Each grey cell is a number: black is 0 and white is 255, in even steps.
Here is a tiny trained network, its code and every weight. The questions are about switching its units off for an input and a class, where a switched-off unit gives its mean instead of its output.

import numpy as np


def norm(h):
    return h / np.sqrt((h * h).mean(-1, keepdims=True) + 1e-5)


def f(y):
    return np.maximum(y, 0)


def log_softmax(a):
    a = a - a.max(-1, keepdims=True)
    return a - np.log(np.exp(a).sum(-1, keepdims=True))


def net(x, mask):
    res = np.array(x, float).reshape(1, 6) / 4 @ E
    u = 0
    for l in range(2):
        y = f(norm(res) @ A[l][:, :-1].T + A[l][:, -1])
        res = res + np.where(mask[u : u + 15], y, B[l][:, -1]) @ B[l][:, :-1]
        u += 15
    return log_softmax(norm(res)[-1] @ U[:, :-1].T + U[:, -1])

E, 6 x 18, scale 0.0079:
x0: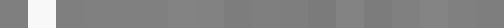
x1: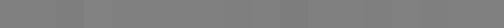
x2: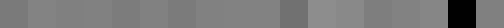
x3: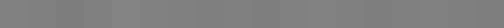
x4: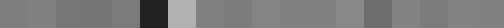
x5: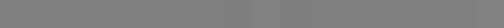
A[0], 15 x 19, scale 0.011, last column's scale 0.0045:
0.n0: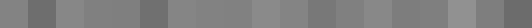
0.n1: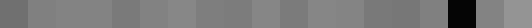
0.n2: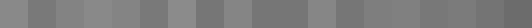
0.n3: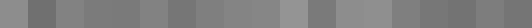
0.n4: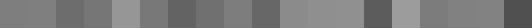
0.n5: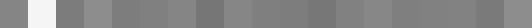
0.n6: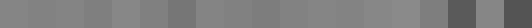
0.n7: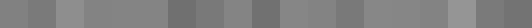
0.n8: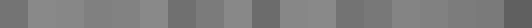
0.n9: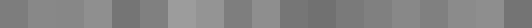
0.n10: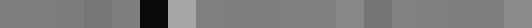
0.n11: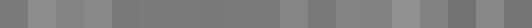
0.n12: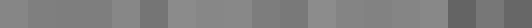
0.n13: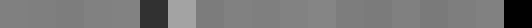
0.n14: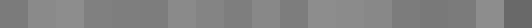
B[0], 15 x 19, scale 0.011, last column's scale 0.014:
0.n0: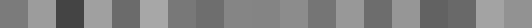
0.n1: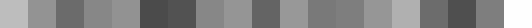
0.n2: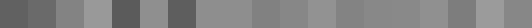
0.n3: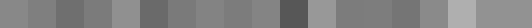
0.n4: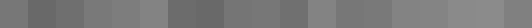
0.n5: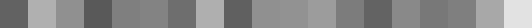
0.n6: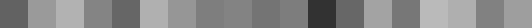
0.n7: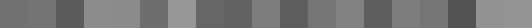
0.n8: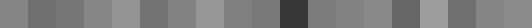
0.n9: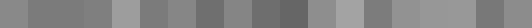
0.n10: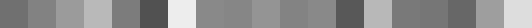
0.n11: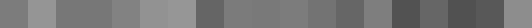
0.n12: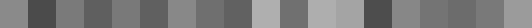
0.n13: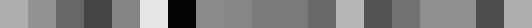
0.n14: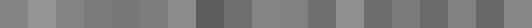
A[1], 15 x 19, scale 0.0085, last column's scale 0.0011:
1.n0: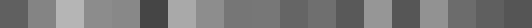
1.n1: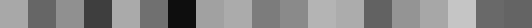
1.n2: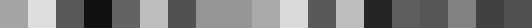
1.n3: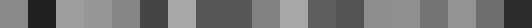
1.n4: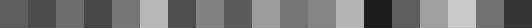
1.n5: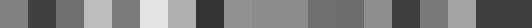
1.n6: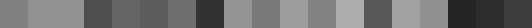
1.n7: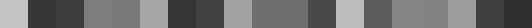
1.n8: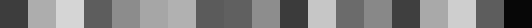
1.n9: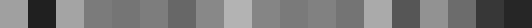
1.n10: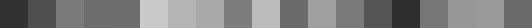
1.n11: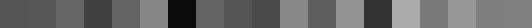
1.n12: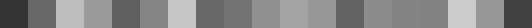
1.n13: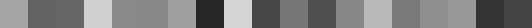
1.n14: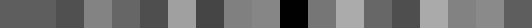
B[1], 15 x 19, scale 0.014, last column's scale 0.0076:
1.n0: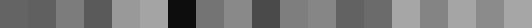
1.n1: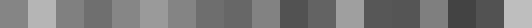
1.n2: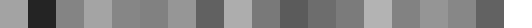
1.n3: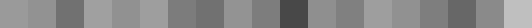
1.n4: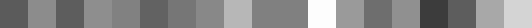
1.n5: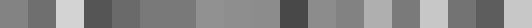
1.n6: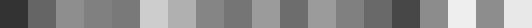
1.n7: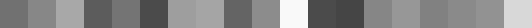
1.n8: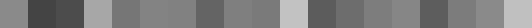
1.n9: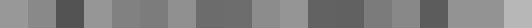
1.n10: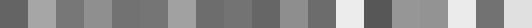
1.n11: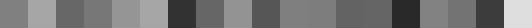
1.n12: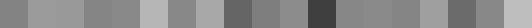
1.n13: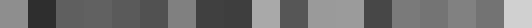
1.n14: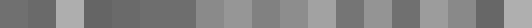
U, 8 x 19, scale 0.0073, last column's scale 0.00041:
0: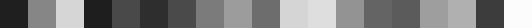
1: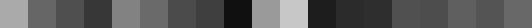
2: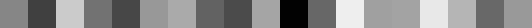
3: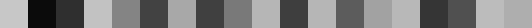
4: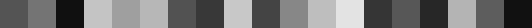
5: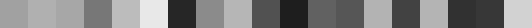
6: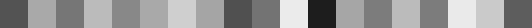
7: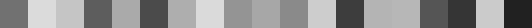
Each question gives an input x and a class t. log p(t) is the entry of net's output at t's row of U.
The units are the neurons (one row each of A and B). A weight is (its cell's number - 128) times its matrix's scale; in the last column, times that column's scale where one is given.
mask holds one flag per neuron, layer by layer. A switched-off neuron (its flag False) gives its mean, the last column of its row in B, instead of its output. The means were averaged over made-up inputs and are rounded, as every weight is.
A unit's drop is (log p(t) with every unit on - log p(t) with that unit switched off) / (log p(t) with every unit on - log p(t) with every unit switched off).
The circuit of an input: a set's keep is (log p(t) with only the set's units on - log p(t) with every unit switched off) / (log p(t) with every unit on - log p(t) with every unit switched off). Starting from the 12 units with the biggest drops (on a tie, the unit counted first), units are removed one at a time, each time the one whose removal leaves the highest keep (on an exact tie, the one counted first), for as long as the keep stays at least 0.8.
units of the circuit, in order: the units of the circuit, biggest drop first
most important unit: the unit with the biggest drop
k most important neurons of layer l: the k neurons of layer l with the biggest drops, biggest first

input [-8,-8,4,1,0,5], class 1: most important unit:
0.n10
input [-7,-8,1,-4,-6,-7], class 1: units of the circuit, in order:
(0.n10, 1.n7)
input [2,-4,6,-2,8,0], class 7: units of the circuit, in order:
(0.n10, 1.n2)
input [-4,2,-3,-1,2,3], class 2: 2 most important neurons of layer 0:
(0.n1, 0.n5)
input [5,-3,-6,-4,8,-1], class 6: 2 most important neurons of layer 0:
(0.n10, 0.n1)
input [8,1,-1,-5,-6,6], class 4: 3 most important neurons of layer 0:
(0.n1, 0.n10, 0.n5)
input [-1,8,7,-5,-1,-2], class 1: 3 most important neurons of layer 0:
(0.n10, 0.n5, 0.n1)
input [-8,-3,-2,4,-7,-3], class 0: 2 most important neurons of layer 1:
(1.n7, 1.n5)
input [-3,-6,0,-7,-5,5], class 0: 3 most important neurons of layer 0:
(0.n1, 0.n10, 0.n5)
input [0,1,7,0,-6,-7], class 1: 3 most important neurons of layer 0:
(0.n5, 0.n10, 0.n1)
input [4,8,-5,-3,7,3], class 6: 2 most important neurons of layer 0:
(0.n10, 0.n1)
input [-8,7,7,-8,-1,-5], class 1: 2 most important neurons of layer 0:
(0.n10, 0.n5)
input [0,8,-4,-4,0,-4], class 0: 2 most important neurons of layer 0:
(0.n10, 0.n5)
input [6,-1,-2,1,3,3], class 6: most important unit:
0.n1
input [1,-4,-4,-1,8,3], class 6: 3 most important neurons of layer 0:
(0.n10, 0.n1, 0.n13)
